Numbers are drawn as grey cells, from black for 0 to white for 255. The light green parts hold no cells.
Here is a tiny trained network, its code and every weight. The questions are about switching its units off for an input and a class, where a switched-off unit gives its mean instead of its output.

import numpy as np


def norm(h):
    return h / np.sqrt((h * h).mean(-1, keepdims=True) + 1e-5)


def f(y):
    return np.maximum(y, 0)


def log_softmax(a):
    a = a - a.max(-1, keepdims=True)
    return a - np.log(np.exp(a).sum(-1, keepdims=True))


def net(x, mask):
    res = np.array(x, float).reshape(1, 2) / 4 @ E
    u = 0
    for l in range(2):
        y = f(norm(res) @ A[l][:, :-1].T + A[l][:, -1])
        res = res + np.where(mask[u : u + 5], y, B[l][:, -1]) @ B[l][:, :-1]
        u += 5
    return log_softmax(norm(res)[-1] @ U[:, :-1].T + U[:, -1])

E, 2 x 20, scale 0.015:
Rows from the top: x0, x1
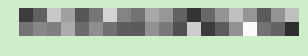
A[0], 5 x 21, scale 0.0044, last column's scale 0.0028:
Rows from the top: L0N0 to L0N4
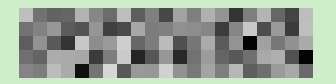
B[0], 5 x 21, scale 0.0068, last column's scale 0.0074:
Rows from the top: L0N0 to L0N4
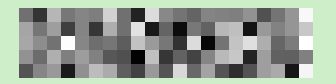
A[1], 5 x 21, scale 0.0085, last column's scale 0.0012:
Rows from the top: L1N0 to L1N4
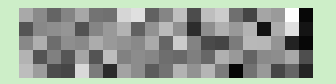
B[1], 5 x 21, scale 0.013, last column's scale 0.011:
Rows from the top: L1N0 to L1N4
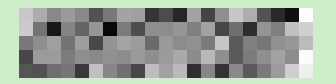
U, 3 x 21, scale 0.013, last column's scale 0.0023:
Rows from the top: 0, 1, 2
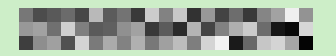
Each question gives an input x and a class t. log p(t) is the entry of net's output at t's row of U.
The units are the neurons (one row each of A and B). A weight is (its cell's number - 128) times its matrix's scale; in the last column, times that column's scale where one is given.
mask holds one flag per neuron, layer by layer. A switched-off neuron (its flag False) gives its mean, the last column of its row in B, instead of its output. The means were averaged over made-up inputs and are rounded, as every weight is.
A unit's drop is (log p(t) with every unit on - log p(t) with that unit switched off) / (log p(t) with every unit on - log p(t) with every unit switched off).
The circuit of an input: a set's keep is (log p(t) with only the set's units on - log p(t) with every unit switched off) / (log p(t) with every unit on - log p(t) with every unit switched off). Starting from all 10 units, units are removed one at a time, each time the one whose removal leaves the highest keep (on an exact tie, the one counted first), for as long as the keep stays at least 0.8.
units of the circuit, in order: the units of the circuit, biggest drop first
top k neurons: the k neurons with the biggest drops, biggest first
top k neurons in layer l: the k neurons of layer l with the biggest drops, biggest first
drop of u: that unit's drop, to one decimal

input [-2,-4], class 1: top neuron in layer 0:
L0N4
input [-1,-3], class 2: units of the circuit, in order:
L0N2; L1N0; L1N4
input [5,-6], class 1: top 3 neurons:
L1N0; L0N0; L1N4
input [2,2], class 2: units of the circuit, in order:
L1N0; L1N4
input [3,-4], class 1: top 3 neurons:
L0N0; L1N4; L1N0
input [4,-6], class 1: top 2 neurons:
L1N0; L0N0
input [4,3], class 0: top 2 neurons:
L1N0; L0N2
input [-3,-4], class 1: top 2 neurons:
L0N4; L1N0
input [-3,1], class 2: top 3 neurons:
L0N0; L0N1; L0N4
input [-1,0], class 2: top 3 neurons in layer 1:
L1N4; L1N3; L1N0
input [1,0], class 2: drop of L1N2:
0.2
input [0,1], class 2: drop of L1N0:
0.2
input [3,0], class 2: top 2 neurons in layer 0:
L0N4; L0N0
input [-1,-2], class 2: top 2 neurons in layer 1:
L1N0; L1N4
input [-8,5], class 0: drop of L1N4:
0.6
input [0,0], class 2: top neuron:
L0N0
